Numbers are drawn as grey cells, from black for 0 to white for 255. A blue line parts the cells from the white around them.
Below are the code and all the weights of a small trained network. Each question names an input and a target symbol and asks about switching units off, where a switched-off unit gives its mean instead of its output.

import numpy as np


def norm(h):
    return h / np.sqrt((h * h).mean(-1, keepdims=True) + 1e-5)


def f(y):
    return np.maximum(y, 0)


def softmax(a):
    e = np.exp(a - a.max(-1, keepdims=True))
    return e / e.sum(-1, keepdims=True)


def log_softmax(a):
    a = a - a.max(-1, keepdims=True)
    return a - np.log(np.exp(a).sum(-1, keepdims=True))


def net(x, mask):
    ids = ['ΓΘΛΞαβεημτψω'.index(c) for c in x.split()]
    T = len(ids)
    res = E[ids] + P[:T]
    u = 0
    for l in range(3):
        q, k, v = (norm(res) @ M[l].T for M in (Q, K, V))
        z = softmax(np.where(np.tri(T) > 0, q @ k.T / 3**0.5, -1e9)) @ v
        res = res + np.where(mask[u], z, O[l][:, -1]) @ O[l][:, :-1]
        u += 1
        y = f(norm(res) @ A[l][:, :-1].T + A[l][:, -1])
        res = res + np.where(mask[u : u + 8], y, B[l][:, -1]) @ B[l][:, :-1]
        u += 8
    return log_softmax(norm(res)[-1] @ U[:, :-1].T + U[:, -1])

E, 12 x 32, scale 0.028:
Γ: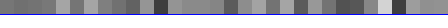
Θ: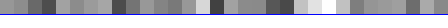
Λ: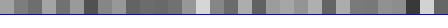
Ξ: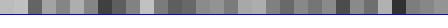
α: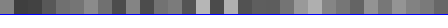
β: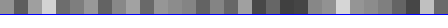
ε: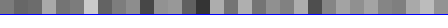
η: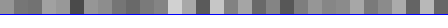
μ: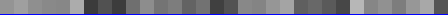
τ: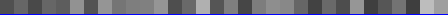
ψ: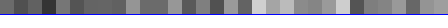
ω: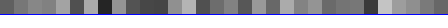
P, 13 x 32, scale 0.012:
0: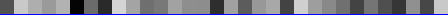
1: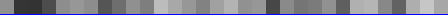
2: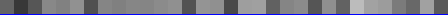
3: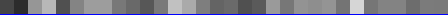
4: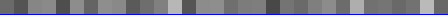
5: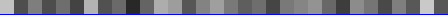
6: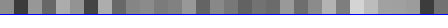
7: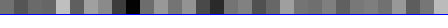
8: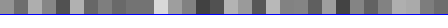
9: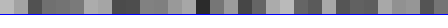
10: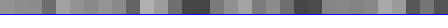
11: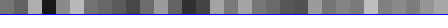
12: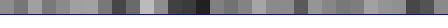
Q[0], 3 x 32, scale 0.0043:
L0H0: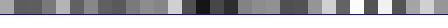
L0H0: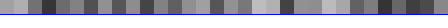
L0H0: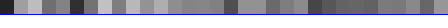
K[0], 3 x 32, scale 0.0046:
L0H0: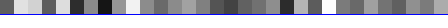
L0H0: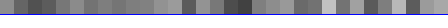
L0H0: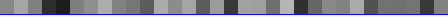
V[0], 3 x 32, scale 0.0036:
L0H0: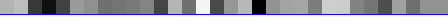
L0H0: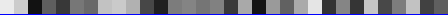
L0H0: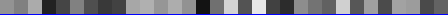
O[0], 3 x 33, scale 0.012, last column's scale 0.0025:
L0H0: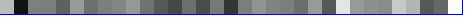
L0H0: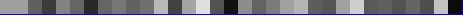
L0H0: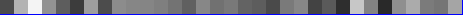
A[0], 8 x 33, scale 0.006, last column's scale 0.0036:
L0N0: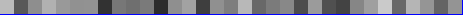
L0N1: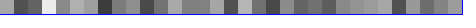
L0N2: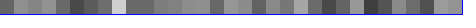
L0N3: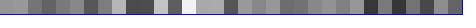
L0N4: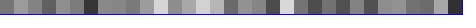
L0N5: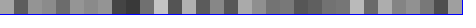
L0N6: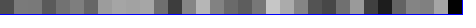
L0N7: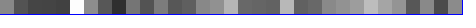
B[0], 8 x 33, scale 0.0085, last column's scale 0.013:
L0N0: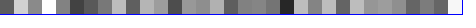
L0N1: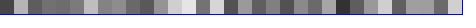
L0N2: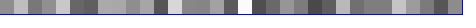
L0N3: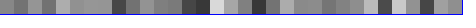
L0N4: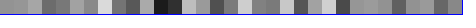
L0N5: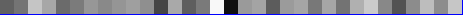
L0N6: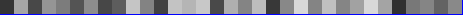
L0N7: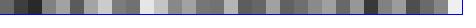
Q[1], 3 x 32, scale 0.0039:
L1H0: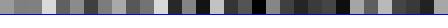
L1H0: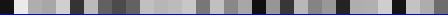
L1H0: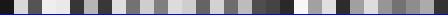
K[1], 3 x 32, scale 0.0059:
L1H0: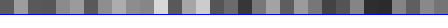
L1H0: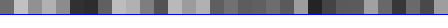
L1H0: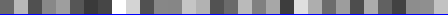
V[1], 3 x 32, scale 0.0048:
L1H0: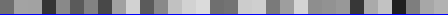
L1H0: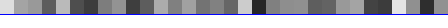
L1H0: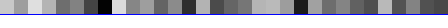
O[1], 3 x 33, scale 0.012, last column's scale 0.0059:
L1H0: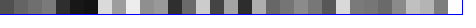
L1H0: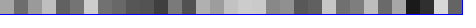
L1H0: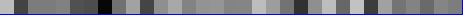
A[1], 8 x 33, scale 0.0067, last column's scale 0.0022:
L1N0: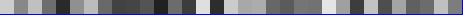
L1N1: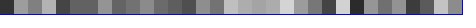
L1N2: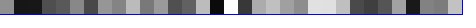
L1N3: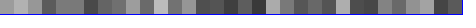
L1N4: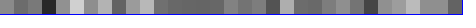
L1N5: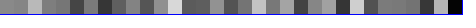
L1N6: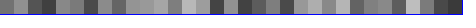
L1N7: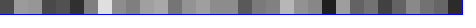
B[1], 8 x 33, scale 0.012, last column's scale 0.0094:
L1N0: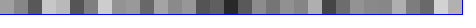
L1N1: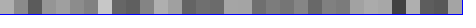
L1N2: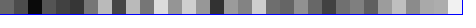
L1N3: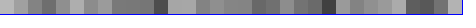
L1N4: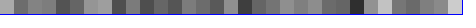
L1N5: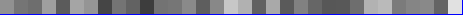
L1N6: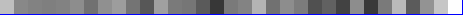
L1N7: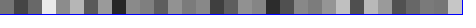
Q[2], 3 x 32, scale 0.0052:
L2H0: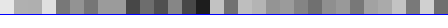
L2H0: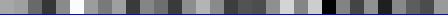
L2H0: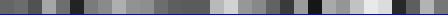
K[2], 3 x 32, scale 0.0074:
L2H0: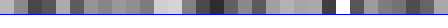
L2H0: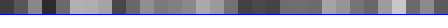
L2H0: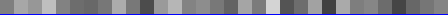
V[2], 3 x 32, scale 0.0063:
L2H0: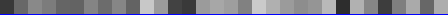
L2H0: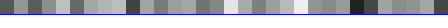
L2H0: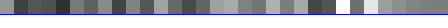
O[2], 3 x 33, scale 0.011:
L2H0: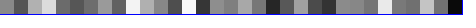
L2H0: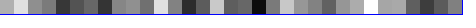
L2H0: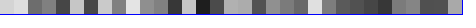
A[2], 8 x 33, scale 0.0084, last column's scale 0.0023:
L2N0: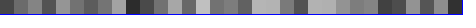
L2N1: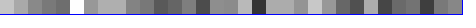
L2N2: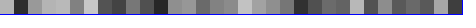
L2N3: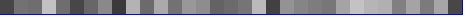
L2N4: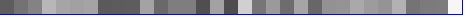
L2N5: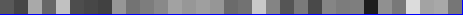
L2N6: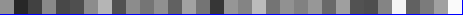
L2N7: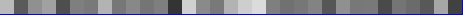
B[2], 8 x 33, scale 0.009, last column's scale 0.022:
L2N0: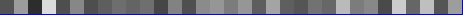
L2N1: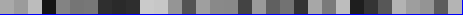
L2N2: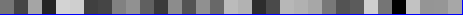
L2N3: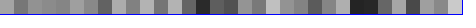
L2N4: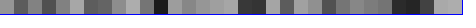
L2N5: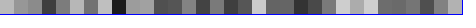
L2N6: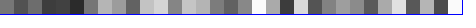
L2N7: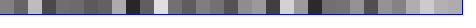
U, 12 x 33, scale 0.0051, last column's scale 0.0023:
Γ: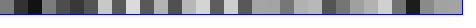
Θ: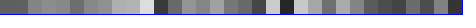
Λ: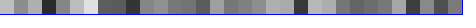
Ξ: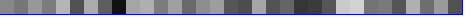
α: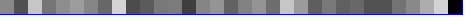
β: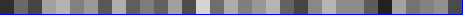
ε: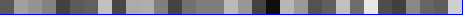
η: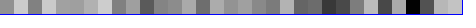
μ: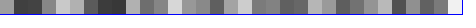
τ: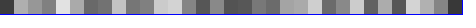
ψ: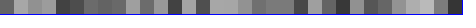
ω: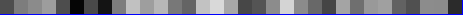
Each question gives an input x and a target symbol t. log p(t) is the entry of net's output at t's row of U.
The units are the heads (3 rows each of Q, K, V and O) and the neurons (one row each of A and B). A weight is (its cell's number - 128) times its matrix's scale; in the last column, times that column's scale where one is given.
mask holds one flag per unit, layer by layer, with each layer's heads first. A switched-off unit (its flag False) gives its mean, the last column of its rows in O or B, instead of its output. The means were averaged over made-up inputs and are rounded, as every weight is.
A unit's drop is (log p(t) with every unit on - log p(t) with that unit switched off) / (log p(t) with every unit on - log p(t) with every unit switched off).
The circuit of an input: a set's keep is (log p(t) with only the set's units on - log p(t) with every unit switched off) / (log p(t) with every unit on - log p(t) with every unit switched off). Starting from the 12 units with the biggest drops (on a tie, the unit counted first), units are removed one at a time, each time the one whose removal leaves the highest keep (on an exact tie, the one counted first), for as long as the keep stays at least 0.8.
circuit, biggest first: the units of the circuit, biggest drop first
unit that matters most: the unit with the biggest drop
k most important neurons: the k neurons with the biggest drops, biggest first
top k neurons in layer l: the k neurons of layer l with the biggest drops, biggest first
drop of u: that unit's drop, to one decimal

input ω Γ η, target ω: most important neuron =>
L0N2
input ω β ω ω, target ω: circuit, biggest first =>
L2H0, L0H0
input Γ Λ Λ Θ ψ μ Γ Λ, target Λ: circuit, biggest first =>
L0H0, L2N1, L2H0
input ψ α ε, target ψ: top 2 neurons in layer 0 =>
L0N1, L0N2
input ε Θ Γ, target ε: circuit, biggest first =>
L1H0, L2H0
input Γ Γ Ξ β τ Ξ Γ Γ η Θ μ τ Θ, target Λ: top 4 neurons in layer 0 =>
L0N0, L0N1, L0N5, L0N6
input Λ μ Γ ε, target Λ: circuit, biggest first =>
L0H0, L2N1, L2H0
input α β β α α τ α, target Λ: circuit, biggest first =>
L1H0, L0N0, L0H0
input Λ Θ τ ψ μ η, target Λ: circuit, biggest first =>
L0H0, L2H0, L2N1
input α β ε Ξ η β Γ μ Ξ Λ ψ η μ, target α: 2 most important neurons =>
L0N5, L2N7
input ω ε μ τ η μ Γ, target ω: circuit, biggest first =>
L2H0, L0H0
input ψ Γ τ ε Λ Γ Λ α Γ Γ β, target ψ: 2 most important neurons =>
L0N2, L0N1
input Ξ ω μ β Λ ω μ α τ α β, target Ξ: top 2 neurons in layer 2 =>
L2N5, L2N6
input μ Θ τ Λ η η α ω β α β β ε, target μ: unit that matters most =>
L1H0
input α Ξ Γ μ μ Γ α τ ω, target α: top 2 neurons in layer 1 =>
L1N0, L1N2
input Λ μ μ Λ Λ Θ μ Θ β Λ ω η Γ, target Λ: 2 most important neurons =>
L2N1, L0N3
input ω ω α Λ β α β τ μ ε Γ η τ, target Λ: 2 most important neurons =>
L0N0, L0N1
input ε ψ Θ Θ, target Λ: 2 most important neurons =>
L0N1, L0N0
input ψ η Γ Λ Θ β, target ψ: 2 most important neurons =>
L0N1, L0N2
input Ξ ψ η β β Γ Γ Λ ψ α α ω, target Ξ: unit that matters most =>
L2N5
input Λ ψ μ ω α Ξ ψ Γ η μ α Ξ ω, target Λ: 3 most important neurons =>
L0N3, L2N1, L1N2
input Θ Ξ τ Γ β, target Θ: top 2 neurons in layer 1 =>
L1N2, L1N6
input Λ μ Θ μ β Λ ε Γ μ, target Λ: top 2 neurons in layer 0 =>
L0N3, L0N5
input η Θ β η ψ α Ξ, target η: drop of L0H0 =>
0.4
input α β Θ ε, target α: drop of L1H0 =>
1.1
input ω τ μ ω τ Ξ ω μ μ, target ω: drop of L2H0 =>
0.6
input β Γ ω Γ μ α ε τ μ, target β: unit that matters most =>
L2H0
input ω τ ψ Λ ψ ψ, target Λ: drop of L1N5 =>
0.0
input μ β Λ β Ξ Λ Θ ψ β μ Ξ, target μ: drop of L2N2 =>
0.1
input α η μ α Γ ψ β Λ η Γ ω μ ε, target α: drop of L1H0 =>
1.2
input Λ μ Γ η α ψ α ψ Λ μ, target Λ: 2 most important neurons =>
L0N3, L2N1
